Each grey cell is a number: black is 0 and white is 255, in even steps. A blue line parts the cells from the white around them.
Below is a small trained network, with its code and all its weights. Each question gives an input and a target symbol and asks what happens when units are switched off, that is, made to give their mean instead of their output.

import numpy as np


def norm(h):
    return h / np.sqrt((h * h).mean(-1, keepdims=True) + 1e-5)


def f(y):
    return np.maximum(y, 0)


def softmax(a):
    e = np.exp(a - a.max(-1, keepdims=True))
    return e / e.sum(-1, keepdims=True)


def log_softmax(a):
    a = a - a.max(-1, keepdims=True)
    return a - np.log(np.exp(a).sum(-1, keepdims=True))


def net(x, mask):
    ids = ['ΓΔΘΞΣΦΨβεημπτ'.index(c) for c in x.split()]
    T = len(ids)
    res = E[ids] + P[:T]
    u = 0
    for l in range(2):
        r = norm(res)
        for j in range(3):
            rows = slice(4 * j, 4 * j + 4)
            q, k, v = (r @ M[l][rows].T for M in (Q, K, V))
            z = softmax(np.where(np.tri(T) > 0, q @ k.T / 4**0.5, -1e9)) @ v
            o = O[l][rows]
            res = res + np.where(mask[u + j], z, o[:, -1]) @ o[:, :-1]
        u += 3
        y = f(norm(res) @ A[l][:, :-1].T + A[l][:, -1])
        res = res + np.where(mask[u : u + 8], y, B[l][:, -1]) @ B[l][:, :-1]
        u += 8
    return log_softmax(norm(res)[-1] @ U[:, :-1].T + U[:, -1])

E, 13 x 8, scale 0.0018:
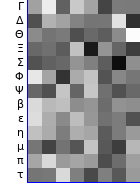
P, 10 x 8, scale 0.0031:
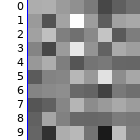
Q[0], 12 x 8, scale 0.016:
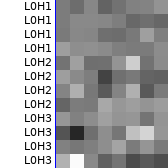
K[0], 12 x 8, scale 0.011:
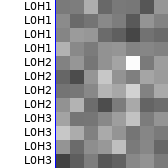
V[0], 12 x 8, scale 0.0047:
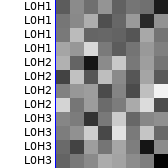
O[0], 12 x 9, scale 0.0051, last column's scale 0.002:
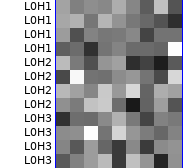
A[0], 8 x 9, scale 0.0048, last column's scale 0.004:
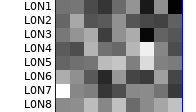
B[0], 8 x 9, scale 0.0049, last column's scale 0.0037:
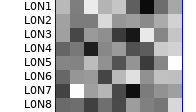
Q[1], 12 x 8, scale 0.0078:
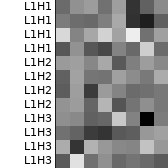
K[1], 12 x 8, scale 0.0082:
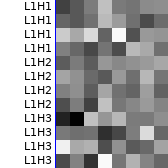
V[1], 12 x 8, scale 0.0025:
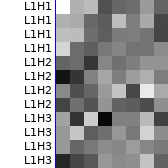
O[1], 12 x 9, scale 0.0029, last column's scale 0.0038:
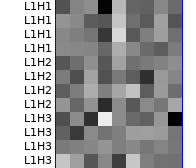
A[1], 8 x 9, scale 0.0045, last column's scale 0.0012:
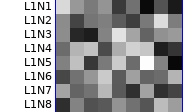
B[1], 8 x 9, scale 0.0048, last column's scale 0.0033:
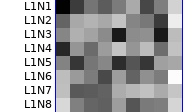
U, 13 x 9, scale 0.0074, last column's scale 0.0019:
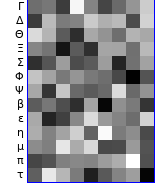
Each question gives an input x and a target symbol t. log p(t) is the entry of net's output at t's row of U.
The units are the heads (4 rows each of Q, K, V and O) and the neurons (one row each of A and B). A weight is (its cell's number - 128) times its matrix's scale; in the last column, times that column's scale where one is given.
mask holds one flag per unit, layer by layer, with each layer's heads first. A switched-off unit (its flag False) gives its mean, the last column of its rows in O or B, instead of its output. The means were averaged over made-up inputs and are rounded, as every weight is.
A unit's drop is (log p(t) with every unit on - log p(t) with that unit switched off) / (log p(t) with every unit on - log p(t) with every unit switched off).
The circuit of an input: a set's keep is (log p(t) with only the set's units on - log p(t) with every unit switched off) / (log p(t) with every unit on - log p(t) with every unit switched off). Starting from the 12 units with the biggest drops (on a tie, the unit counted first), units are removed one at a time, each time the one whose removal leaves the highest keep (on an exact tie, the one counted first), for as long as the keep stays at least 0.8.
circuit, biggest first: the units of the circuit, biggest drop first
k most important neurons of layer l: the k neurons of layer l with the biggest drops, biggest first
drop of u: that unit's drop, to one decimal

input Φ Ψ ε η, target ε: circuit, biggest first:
L0H2, L1N7, L1N1
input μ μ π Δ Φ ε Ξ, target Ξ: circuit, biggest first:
L0H3
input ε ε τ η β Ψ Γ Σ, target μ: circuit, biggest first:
L0H2, L1N2
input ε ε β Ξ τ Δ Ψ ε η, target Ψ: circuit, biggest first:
L0H3, L0N3
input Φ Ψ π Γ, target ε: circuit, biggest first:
L0H2, L1N7, L1N1
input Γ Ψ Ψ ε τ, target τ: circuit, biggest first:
L0H3, L0N7
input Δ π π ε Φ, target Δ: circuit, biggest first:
L0H3, L1N4
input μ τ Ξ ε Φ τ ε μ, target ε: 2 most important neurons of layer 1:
L1N7, L1N1
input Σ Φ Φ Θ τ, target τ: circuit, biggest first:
L0N7, L0H3
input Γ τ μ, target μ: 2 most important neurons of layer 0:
L0N3, L0N1
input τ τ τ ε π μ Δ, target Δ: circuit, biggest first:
L0H3, L1N4
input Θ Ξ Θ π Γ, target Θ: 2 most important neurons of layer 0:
L0N6, L0N2
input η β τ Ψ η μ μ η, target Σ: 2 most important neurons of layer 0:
L0N5, L0N3
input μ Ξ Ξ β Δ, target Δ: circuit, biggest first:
L1N4
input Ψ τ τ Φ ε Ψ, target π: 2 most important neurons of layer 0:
L0N4, L0N7
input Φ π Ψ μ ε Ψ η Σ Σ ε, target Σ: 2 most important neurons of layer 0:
L0N5, L0N6
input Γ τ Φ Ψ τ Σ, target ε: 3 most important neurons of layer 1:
L1N7, L1N1, L1N6
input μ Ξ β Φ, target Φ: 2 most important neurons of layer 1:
L1N3, L1N8
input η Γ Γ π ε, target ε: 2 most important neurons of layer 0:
L0N5, L0N3
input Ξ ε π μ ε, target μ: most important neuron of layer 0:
L0N3
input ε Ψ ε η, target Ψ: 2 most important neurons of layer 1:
L1N7, L1N6
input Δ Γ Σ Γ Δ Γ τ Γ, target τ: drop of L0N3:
0.1
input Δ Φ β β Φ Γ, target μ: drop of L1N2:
0.3
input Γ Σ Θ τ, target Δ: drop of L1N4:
0.2
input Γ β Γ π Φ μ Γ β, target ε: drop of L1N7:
0.3
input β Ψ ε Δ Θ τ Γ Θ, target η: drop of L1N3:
0.2
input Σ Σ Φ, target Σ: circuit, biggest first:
L1N1
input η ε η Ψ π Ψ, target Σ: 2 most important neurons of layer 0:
L0N5, L0N3
